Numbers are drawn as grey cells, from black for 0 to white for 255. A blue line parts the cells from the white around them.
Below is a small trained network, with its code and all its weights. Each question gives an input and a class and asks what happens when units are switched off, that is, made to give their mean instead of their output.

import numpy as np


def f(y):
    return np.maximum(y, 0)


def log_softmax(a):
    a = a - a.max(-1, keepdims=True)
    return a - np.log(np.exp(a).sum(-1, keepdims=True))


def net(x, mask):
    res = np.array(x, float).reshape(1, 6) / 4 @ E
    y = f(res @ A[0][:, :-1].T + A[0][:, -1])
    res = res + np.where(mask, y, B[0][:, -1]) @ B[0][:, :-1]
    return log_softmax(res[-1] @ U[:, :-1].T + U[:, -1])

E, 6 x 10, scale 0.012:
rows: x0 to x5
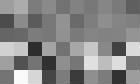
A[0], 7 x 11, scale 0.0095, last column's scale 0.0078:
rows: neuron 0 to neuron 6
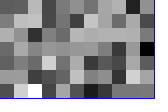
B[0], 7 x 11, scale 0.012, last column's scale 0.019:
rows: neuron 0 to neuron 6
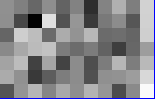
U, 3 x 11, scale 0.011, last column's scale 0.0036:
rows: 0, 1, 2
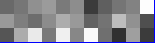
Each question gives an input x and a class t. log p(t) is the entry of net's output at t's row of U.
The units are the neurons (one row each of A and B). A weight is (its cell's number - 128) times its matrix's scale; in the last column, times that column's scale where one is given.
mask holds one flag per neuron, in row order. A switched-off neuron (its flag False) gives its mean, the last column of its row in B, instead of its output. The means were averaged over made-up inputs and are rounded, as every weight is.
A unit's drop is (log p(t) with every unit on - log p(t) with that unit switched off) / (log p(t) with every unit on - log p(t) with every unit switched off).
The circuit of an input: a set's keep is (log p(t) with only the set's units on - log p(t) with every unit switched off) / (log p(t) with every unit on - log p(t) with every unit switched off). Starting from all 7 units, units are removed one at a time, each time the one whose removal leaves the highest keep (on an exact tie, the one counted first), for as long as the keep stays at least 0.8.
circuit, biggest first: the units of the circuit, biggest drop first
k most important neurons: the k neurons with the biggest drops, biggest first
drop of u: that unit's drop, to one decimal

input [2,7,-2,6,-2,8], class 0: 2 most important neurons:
[neuron 1; neuron 3]
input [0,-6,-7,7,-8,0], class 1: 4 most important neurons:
[neuron 5; neuron 4; neuron 6; neuron 1]
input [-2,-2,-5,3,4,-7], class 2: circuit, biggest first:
[neuron 2]
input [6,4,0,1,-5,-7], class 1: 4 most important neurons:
[neuron 4; neuron 6; neuron 3; neuron 1]
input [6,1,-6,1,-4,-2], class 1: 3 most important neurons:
[neuron 6; neuron 3; neuron 4]
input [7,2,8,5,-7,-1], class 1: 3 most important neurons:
[neuron 5; neuron 4; neuron 6]
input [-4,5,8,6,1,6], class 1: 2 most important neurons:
[neuron 5; neuron 6]
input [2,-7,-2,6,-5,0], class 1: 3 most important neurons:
[neuron 5; neuron 4; neuron 6]
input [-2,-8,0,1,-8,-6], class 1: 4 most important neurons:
[neuron 4; neuron 6; neuron 3; neuron 1]
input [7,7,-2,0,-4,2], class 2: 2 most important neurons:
[neuron 1; neuron 0]
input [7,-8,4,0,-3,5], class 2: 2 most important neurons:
[neuron 6; neuron 0]
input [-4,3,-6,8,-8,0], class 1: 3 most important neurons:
[neuron 5; neuron 4; neuron 6]
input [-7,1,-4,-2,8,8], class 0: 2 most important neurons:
[neuron 1; neuron 5]
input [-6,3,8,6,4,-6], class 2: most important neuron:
[neuron 2]
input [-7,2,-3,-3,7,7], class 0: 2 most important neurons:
[neuron 1; neuron 5]
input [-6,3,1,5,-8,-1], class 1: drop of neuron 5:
0.7
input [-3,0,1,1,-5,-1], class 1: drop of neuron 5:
-0.1
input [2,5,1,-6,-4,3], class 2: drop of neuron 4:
0.0
